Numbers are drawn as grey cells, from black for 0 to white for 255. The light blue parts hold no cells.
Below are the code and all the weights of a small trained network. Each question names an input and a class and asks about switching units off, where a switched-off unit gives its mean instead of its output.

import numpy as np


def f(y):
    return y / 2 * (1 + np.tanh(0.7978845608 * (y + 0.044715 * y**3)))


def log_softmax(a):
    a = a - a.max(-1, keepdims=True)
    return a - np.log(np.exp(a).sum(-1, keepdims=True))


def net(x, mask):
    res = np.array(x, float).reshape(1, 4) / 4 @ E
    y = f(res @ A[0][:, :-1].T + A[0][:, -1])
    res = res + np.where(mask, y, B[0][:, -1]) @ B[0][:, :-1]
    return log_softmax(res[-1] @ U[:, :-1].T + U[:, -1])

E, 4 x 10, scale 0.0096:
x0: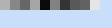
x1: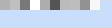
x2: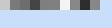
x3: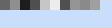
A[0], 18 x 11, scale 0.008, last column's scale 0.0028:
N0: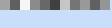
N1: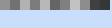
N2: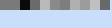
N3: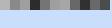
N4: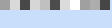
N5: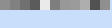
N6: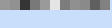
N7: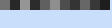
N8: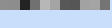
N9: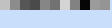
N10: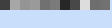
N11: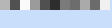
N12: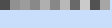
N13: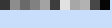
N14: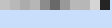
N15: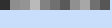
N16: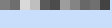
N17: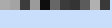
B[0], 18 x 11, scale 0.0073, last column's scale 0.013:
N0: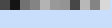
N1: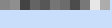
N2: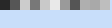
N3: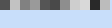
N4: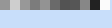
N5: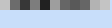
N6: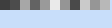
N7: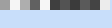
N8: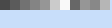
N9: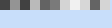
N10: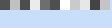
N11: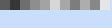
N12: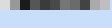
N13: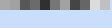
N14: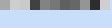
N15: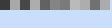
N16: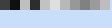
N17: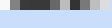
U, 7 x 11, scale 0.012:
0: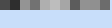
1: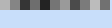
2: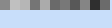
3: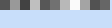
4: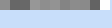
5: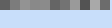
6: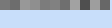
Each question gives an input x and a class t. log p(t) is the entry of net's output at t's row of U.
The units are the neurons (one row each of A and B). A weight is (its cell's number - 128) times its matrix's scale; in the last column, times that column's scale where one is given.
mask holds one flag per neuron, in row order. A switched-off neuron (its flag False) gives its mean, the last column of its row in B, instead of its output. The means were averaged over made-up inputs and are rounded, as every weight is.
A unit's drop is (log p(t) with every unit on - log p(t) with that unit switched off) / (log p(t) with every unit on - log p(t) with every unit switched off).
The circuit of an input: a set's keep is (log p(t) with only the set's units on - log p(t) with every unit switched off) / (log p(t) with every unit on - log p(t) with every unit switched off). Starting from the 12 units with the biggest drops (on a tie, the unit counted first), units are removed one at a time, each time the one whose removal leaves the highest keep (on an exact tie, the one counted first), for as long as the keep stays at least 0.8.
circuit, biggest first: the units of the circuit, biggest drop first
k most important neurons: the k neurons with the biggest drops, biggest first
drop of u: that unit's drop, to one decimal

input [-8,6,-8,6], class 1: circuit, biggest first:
[N5 N12]
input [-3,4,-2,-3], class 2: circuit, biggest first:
[N4]
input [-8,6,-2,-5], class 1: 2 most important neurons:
[N13 N12]
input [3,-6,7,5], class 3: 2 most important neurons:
[N9 N3]
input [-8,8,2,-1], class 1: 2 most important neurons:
[N13 N5]
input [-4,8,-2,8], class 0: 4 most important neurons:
[N2 N8 N7 N6]
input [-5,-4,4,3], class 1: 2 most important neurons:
[N5 N4]
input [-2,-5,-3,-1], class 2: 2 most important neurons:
[N7 N9]
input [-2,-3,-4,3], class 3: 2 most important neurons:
[N10 N4]
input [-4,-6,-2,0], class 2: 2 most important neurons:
[N7 N17]
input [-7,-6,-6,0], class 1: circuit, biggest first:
[N12 N5]
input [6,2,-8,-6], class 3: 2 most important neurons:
[N10 N15]
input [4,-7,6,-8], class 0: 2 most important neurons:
[N11 N0]
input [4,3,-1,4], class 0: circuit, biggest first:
[N2]
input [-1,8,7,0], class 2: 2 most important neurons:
[N4 N14]
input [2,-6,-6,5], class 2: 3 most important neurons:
[N7 N9 N11]
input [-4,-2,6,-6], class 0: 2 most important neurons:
[N0 N16]
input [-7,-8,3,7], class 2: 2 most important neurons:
[N7 N3]
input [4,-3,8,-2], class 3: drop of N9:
0.1
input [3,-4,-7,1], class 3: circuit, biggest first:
[N10]
